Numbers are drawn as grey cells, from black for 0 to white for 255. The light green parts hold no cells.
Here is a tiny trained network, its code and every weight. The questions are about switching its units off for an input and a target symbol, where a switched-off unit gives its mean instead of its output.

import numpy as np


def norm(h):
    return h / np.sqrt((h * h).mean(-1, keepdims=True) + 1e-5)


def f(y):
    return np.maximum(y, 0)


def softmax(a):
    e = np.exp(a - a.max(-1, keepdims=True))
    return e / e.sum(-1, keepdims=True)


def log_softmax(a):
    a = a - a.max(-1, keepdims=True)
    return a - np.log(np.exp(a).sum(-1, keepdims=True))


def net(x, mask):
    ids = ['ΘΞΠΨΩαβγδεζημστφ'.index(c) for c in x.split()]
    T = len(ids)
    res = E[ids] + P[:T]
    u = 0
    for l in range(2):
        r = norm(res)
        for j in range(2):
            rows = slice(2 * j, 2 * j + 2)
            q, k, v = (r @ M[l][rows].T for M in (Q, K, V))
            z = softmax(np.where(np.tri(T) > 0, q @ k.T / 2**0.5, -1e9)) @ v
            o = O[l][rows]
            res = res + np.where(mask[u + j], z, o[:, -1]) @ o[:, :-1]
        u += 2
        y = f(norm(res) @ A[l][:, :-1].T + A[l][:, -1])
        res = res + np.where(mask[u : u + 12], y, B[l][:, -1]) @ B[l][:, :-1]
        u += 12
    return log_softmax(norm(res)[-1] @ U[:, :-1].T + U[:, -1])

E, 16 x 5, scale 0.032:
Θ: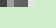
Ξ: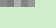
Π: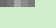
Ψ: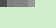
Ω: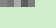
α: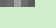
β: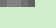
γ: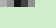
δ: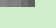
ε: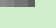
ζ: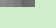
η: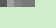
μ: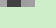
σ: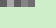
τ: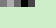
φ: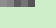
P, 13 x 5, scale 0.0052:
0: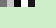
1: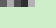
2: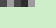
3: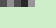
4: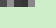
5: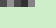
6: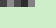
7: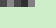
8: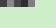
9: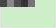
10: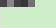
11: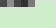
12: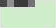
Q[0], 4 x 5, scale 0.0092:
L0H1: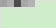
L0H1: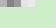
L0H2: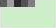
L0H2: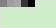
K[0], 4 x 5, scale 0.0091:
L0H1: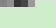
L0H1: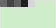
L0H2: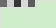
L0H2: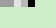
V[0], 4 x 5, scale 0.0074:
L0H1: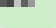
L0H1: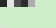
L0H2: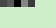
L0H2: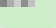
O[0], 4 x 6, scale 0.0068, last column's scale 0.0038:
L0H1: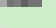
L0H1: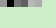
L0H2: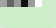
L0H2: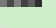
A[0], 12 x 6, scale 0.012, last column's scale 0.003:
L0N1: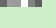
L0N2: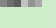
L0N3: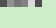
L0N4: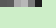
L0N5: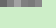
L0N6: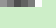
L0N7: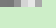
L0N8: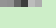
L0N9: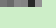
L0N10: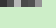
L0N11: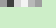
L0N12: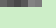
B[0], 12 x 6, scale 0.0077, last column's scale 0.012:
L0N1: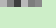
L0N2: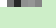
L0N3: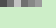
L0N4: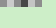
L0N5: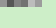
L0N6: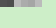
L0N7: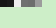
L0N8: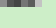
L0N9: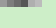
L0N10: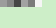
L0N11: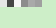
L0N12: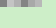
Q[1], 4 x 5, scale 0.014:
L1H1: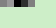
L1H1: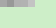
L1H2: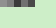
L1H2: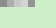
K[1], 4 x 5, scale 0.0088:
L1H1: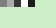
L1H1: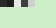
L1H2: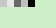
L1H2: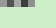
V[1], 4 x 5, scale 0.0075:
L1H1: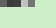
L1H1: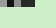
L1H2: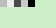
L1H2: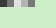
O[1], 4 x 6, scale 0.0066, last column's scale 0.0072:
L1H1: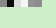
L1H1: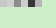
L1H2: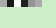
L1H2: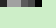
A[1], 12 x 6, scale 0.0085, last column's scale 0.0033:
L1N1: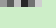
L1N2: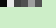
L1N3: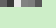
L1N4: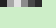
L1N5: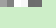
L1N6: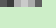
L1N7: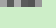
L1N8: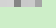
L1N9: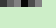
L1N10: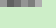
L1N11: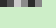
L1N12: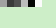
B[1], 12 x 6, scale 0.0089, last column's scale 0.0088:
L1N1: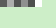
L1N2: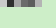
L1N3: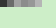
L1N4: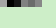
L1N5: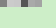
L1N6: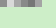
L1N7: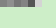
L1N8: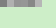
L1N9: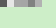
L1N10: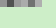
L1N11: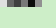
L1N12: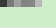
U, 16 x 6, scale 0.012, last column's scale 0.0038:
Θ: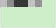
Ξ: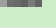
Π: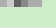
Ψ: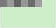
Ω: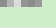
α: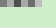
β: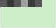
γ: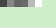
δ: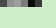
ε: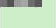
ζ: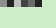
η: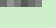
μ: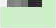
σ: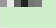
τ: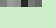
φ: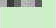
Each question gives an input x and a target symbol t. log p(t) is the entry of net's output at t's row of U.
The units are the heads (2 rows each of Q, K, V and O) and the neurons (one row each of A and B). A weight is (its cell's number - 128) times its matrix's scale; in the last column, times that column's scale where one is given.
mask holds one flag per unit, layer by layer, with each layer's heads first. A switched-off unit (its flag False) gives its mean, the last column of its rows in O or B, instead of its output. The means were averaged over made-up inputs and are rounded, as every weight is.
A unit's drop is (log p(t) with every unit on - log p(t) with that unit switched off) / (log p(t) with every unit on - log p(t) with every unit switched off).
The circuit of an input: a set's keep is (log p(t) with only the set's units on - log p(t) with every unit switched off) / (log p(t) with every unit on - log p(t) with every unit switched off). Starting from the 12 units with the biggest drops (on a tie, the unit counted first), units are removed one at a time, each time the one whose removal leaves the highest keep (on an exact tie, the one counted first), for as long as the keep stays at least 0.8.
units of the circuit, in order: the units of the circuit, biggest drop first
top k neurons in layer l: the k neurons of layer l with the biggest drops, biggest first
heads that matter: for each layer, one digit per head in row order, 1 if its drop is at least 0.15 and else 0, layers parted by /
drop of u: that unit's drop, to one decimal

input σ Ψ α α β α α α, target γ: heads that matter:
11 / 10
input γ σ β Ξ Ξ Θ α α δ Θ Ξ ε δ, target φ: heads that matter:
00 / 01
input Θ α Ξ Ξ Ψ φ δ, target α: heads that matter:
00 / 01
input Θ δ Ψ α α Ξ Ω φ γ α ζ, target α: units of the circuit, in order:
L1H2
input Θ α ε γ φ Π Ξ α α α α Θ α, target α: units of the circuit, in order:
L1H2, L0N10
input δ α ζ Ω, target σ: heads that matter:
11 / 10
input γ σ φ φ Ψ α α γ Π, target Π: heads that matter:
00 / 01
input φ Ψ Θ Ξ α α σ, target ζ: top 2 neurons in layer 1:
L1N2, L1N1
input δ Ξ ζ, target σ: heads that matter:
11 / 10
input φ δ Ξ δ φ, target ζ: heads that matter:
10 / 01
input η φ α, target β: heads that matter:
11 / 01
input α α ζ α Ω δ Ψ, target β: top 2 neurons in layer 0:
L0N3, L0N7
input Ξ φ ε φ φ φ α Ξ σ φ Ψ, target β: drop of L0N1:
0.0
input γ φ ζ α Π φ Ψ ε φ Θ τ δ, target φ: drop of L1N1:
0.1
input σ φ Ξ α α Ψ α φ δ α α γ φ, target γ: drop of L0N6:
0.2
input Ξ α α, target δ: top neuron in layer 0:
L0N12
